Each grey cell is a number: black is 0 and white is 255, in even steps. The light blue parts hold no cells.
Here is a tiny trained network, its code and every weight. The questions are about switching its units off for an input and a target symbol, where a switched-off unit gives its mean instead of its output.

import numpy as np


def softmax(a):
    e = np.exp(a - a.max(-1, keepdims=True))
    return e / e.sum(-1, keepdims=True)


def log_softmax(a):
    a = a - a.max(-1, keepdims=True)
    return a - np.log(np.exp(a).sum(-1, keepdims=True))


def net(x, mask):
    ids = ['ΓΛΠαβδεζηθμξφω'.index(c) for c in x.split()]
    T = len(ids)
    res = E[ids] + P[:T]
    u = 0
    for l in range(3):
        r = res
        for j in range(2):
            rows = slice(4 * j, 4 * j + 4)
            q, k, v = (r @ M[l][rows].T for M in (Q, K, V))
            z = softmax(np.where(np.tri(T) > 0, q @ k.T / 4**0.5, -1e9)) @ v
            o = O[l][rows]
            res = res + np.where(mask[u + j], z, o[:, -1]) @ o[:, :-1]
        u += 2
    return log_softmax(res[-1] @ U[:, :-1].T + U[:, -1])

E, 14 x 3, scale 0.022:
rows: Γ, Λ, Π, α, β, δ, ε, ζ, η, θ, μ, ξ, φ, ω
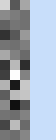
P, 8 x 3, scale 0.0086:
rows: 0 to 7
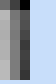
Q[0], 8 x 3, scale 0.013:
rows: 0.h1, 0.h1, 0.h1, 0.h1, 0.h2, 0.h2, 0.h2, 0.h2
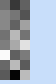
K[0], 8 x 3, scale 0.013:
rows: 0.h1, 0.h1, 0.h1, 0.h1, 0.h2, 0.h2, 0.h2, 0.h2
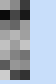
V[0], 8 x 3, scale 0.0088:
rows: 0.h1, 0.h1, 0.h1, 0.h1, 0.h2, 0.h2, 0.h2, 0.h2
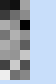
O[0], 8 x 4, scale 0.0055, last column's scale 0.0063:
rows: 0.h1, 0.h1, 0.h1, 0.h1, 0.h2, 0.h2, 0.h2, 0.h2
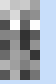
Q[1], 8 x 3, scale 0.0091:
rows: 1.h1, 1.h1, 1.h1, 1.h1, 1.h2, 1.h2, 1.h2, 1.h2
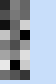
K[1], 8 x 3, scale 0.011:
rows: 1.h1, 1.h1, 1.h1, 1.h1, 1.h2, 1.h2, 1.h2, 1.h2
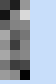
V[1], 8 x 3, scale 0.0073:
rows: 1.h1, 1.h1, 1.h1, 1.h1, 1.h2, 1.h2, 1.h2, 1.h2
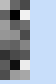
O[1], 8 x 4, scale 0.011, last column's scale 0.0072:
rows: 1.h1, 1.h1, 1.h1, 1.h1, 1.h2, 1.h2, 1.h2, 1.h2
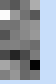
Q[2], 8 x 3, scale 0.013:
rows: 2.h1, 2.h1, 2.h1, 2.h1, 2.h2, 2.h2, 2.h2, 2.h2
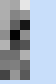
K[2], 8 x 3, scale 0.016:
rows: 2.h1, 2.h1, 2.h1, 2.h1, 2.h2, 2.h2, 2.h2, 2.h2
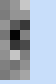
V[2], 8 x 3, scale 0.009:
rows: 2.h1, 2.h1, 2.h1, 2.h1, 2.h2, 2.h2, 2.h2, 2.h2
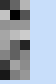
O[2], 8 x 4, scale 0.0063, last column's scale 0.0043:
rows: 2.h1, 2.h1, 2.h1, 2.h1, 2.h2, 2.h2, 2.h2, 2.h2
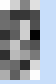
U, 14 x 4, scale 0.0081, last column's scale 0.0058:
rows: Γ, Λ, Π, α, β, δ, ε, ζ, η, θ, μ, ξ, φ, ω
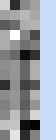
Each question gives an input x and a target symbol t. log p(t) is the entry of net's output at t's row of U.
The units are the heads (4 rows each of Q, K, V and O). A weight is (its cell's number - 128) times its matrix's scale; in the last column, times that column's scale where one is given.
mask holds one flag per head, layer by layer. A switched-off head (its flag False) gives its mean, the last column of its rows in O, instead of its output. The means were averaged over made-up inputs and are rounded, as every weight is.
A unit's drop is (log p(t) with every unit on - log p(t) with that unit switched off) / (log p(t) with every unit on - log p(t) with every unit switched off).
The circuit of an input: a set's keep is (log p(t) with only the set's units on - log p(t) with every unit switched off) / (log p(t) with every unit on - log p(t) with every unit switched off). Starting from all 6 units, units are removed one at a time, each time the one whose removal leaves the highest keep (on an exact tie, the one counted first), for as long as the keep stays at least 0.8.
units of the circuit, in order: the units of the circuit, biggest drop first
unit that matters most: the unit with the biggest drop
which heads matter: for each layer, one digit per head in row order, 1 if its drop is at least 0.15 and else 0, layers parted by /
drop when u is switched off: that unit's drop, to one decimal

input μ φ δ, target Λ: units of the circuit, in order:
[0.h1 2.h1 1.h2]
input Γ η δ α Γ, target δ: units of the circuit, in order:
[2.h1 0.h2 1.h2 0.h1]
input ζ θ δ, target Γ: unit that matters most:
2.h2
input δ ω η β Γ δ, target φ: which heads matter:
11 / 11 / 10
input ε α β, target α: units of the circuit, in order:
[2.h1 1.h1]
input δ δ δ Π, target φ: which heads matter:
11 / 11 / 10
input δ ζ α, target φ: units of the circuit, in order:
[0.h1 2.h1 1.h1 1.h2]
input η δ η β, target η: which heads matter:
10 / 11 / 11
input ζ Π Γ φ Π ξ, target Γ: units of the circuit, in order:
[2.h2 1.h1]
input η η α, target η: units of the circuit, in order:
[2.h1 2.h2 1.h1 1.h2]
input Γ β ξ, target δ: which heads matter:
11 / 01 / 10
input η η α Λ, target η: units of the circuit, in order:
[2.h1 1.h1 2.h2 0.h1]
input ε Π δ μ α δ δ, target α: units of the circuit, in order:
[0.h1 2.h1]
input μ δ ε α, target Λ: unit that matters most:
0.h1
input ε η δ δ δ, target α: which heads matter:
11 / 10 / 10
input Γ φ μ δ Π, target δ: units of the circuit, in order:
[2.h1 1.h1]
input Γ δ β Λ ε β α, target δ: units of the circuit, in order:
[0.h1 1.h2 2.h1 0.h2]
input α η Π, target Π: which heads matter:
10 / 10 / 10
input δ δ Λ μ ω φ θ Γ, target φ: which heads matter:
11 / 01 / 10
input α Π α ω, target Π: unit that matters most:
2.h1
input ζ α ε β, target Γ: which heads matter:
00 / 11 / 01
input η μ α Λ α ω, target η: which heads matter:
11 / 11 / 11
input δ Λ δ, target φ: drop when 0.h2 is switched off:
0.3
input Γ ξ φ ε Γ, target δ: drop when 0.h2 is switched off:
0.3
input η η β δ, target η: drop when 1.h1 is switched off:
0.5
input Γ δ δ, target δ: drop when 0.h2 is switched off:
0.2
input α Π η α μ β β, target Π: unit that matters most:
0.h1
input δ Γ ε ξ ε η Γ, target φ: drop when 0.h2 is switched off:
0.3
